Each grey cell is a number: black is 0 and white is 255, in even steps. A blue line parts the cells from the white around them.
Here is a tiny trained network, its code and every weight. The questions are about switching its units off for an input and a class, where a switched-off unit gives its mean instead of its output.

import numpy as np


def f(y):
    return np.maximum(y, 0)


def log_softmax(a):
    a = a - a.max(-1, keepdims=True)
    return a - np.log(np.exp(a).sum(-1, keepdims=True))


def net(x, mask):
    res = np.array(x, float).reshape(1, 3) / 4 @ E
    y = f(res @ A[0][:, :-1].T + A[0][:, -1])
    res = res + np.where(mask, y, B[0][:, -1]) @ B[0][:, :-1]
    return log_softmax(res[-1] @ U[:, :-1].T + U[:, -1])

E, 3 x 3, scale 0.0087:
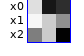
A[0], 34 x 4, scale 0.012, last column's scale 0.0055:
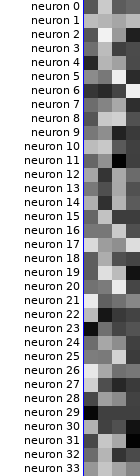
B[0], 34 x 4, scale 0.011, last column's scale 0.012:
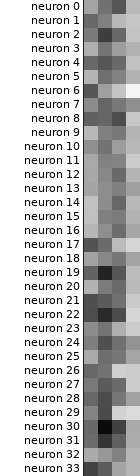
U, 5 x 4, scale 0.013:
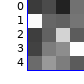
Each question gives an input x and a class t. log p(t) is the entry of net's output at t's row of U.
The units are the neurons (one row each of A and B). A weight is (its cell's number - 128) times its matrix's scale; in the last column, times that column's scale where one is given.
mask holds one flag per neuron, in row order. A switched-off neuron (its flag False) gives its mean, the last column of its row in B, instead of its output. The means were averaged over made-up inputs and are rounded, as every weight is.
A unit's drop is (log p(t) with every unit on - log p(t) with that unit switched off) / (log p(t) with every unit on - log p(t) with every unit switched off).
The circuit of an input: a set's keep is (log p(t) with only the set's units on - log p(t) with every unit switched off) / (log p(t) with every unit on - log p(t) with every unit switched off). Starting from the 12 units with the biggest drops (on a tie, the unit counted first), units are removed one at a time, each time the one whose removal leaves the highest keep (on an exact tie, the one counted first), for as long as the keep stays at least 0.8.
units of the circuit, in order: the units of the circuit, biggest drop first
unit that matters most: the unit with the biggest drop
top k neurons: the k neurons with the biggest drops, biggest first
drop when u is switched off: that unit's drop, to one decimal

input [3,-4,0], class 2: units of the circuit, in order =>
(neuron 6)
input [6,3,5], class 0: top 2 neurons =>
(neuron 22; neuron 21)
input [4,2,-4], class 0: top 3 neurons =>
(neuron 21; neuron 22; neuron 29)
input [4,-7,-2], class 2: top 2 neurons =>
(neuron 6; neuron 29)
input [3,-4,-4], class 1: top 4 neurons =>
(neuron 14; neuron 17; neuron 26; neuron 12)
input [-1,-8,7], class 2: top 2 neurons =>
(neuron 6; neuron 29)
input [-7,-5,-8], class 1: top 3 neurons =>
(neuron 20; neuron 5; neuron 16)
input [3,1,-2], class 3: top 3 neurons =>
(neuron 19; neuron 8; neuron 2)
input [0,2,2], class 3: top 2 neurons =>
(neuron 29; neuron 6)
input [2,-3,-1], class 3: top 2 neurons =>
(neuron 26; neuron 17)
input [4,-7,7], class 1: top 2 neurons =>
(neuron 9; neuron 11)
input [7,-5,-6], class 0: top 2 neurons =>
(neuron 22; neuron 30)
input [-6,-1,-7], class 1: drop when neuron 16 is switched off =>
0.2
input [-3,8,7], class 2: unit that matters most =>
neuron 26
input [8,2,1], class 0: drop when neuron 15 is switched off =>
0.0
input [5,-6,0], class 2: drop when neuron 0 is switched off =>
0.1
